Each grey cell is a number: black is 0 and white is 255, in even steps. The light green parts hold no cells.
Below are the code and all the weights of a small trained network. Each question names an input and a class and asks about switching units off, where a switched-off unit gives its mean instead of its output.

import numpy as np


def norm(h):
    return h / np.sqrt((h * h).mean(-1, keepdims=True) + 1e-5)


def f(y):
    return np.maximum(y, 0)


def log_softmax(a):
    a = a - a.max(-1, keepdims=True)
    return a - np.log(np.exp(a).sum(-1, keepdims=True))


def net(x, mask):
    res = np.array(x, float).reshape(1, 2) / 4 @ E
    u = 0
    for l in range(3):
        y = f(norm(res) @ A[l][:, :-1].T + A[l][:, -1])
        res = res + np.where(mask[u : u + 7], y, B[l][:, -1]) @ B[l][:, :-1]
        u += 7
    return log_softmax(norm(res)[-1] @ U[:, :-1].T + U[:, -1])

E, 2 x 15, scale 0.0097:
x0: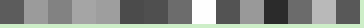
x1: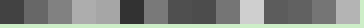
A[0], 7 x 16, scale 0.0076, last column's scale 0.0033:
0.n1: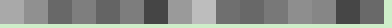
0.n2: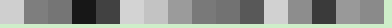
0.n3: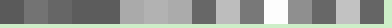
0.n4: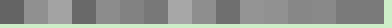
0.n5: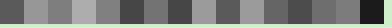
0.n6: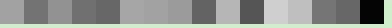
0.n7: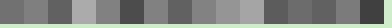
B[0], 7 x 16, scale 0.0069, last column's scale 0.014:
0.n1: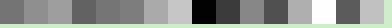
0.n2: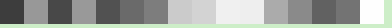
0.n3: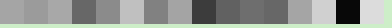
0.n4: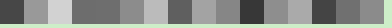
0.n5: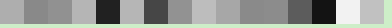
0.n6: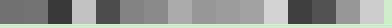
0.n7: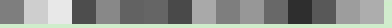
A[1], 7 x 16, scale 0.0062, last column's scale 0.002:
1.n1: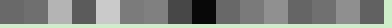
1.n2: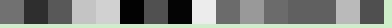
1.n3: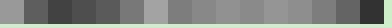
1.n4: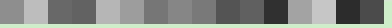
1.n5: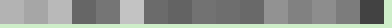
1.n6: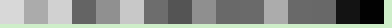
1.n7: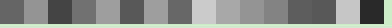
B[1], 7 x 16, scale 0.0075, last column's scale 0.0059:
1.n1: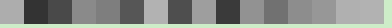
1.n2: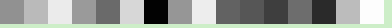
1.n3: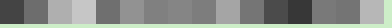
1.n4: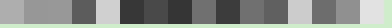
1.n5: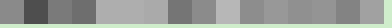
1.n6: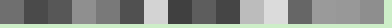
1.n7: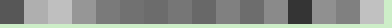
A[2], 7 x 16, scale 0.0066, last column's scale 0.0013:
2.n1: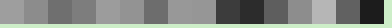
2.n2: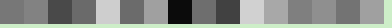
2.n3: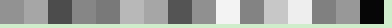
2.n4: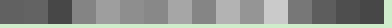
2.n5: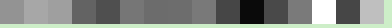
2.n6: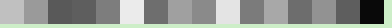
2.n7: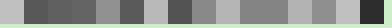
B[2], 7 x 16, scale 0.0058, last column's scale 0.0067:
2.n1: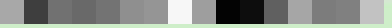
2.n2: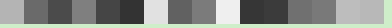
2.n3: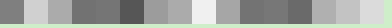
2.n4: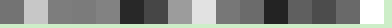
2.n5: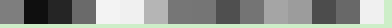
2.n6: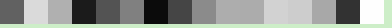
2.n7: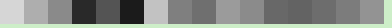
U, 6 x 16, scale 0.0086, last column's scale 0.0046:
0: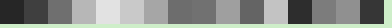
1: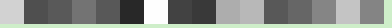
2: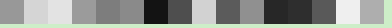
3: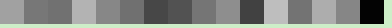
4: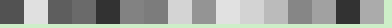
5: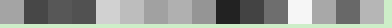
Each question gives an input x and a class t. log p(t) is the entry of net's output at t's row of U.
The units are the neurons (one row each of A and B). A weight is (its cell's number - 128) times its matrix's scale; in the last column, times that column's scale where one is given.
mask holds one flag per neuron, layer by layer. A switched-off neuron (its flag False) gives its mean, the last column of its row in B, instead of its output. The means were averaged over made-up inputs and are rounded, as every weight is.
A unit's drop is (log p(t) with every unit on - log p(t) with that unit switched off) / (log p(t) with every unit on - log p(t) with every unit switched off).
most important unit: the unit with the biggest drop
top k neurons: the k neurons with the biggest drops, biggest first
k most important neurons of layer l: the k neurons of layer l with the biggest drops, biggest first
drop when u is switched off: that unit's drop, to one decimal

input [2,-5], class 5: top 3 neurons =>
[0.n1, 0.n5, 1.n4]
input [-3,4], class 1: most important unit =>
0.n2
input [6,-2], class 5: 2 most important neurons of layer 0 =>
[0.n2, 0.n1]
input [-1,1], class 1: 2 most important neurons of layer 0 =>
[0.n2, 0.n1]
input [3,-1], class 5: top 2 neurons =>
[0.n2, 0.n1]
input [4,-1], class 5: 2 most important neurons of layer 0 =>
[0.n2, 0.n1]
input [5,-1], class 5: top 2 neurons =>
[0.n2, 0.n1]
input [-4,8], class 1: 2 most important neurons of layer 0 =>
[0.n2, 0.n6]
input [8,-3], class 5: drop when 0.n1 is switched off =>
0.1
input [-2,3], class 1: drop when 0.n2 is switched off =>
1.1
